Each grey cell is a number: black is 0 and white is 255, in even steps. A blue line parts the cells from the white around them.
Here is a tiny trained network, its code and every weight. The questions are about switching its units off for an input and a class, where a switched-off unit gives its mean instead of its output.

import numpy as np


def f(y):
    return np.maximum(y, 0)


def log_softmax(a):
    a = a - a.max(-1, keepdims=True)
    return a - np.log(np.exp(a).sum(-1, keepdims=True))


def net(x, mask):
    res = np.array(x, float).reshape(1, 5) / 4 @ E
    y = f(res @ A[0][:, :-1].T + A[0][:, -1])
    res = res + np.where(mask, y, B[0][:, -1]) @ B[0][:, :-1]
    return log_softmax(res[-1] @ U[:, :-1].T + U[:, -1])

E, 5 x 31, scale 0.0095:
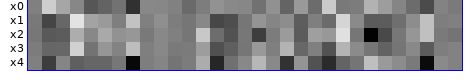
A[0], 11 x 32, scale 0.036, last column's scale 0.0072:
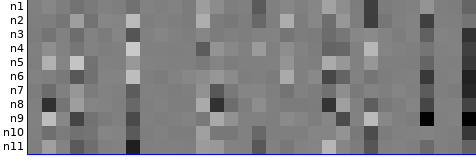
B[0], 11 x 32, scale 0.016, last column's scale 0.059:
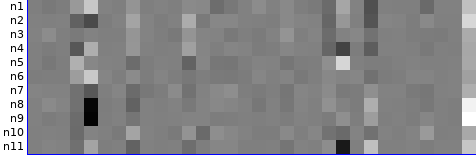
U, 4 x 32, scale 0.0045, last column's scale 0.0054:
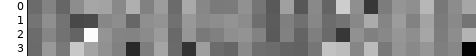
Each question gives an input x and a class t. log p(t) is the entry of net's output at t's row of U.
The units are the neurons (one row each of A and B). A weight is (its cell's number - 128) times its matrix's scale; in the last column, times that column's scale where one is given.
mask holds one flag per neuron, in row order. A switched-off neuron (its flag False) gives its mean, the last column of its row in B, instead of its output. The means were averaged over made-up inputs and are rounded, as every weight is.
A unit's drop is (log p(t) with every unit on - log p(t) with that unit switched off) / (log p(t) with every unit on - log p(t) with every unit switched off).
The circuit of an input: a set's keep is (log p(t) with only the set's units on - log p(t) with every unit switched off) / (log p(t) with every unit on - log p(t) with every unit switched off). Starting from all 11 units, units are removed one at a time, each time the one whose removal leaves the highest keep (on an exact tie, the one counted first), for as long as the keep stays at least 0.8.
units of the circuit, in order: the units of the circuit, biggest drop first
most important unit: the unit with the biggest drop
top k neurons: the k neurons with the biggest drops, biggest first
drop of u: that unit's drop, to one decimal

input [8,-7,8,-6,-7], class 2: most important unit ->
n11
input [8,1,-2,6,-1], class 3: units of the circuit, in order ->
(n5, n2)
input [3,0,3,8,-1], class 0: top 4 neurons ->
(n9, n11, n5, n2)
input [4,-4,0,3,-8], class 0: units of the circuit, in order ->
(n8, n5)
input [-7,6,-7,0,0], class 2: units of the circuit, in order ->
(n9, n4)
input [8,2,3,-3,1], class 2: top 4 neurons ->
(n8, n11, n9, n2)
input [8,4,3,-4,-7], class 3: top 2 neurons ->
(n5, n2)
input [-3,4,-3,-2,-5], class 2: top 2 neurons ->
(n9, n8)
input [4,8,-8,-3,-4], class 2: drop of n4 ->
0.3
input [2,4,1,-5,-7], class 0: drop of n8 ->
0.1
